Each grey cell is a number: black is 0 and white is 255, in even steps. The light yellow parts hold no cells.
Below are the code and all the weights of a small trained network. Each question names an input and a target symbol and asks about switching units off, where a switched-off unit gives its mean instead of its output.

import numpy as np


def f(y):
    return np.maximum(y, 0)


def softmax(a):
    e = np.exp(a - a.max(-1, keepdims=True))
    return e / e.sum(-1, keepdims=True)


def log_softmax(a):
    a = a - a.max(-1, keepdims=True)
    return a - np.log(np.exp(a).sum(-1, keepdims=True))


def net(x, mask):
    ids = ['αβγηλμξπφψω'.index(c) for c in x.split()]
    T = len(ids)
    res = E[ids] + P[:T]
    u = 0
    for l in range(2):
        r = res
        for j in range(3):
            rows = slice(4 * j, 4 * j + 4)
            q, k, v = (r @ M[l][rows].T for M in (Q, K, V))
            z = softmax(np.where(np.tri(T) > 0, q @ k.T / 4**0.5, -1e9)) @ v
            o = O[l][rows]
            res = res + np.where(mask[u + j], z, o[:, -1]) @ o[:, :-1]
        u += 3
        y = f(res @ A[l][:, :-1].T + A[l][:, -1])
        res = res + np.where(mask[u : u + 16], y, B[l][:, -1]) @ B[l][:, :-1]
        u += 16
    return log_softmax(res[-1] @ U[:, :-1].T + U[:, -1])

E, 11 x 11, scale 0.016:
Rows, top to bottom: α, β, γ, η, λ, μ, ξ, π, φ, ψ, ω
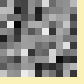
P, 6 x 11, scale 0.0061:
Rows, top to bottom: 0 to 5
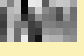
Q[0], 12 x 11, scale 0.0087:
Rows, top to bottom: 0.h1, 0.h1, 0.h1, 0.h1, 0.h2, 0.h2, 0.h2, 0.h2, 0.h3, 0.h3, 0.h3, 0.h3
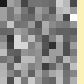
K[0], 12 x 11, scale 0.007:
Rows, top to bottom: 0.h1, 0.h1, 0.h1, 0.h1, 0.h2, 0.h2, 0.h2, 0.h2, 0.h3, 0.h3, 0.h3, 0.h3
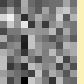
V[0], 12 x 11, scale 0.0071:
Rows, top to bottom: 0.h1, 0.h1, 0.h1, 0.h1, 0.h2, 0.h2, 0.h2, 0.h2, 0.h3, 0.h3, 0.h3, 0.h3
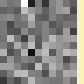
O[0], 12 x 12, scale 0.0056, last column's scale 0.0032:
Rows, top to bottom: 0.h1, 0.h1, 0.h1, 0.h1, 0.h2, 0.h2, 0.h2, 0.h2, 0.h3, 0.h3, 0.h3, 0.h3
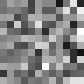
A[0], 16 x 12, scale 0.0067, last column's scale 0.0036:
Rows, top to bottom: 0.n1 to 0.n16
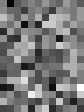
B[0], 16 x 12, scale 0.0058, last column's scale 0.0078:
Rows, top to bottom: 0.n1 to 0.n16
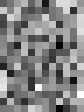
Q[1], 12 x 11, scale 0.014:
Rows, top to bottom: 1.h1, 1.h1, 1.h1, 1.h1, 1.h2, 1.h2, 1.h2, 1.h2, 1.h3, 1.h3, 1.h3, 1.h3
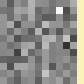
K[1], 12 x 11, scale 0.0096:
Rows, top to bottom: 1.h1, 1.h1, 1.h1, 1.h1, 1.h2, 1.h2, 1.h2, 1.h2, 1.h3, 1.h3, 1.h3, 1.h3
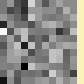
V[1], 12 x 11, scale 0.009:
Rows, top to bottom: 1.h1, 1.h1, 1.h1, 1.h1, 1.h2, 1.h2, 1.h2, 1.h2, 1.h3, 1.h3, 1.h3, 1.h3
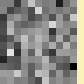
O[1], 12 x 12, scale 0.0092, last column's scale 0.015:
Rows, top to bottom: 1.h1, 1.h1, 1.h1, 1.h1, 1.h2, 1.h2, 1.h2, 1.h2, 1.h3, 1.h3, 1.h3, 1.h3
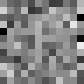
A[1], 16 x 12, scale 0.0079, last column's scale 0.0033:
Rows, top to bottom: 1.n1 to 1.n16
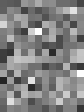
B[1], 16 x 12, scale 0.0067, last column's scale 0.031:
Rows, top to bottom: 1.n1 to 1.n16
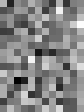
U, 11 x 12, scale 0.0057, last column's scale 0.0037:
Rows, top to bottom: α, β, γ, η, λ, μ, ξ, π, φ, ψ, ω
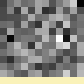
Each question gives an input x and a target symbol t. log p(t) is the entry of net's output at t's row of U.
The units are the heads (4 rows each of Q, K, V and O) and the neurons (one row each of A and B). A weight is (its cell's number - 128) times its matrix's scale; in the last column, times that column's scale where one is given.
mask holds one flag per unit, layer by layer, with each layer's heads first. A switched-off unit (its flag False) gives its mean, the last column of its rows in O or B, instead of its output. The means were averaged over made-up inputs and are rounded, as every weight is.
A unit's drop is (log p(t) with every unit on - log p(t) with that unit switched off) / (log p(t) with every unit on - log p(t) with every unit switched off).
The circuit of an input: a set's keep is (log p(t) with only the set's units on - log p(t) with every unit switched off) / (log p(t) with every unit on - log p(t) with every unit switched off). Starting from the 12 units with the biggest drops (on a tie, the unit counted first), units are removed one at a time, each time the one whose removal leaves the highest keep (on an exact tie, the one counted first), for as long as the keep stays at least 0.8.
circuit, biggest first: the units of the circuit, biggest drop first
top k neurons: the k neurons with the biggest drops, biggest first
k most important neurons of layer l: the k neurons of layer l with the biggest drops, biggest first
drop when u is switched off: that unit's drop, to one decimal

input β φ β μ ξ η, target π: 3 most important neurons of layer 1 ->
[1.n15; 1.n4; 1.n9]
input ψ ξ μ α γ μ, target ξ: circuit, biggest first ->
[1.h2; 1.n10; 1.h1]
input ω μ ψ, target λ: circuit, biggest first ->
[1.h1; 1.n10; 1.n16]
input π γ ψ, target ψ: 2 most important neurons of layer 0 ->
[0.n9; 0.n11]
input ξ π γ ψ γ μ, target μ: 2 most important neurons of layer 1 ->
[1.n14; 1.n1]
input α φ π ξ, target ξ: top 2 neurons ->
[0.n13; 1.n10]
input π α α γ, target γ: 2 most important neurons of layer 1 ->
[1.n12; 1.n2]
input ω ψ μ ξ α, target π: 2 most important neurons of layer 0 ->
[0.n13; 0.n9]
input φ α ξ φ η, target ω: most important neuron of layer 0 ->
[0.n6]
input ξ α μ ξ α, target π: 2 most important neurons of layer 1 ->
[1.n15; 1.n4]
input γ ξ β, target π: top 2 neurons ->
[1.n15; 0.n13]
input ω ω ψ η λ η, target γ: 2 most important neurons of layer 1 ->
[1.n12; 1.n2]
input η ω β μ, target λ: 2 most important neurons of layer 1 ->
[1.n10; 1.n16]
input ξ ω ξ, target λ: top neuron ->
[1.n10]
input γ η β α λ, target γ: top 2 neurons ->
[1.n12; 0.n15]
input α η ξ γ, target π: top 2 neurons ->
[1.n15; 0.n13]
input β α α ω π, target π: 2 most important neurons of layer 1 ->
[1.n15; 1.n4]
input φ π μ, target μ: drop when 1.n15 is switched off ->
0.1
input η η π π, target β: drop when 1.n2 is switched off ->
-0.1
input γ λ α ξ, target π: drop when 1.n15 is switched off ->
0.3
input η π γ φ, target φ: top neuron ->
[0.n16]
